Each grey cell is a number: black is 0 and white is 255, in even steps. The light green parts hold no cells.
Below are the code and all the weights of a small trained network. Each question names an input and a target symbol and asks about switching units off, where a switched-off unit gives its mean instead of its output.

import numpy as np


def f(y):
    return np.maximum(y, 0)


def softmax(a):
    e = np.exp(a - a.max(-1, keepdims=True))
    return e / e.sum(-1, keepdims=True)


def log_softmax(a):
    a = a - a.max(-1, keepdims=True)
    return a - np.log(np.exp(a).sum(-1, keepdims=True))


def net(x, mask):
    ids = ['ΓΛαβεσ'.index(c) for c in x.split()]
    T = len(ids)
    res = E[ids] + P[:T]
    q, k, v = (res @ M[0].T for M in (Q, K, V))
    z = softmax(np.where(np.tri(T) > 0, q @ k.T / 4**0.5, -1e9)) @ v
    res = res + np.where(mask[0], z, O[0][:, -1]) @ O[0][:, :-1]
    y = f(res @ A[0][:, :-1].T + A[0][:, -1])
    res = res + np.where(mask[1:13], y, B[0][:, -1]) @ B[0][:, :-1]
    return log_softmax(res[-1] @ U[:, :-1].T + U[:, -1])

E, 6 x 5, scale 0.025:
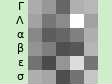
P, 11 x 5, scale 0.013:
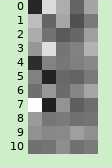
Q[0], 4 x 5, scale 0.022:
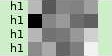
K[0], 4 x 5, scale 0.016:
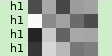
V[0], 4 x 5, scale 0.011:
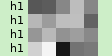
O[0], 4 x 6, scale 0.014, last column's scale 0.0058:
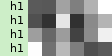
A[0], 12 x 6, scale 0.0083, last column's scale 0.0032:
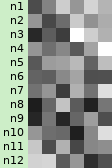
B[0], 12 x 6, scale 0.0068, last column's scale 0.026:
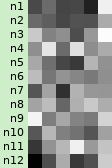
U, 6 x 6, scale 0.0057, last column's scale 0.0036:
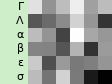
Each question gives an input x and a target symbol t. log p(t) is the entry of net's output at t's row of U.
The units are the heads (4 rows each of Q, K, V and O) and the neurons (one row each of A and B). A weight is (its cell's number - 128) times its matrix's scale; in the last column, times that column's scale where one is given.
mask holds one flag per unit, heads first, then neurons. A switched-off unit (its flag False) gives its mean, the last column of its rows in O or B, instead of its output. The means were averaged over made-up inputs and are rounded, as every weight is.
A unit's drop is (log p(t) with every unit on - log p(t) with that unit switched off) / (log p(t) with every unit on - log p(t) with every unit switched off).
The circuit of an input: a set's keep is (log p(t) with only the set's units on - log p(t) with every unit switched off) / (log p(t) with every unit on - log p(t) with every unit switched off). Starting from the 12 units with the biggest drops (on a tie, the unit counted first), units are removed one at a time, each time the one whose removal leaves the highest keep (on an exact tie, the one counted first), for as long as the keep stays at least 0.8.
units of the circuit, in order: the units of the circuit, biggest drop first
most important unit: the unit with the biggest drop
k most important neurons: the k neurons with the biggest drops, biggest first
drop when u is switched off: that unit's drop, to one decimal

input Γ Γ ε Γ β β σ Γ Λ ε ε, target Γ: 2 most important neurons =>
(n1, n12)
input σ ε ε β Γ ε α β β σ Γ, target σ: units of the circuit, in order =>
(h1, n12)
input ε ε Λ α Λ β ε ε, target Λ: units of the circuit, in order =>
(h1, n9)
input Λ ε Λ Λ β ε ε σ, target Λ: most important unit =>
h1
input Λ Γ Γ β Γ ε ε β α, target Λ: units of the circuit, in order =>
(h1, n11, n3)
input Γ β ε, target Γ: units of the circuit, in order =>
(h1, n1, n11)
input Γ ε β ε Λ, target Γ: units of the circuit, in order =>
(h1, n1)
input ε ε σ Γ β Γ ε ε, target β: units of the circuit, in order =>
(h1, n12)
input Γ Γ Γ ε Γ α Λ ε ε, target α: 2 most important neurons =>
(n12, n1)
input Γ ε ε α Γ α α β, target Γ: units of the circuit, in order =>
(h1, n11, n1)
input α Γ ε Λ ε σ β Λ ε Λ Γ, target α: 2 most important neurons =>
(n1, n7)
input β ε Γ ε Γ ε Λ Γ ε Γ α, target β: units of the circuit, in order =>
(h1, n12, n3)
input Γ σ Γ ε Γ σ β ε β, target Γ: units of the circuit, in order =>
(h1, n1, n11)
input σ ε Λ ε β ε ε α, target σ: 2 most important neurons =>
(n12, n8)
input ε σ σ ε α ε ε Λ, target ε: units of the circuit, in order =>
(h1, n3, n11, n9)
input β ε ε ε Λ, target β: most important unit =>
n12
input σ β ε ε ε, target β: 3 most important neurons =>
(n12, n7, n9)
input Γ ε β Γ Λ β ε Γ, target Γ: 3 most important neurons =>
(n1, n11, n4)
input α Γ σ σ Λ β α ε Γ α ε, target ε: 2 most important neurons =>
(n3, n11)
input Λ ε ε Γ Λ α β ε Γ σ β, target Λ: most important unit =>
h1
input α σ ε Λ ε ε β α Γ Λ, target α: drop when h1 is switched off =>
1.0
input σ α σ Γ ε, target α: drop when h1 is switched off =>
0.7
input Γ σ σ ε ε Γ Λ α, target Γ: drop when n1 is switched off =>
0.2
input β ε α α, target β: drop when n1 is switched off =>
-0.1
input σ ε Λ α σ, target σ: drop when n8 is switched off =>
0.1
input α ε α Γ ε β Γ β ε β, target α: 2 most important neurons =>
(n1, n7)
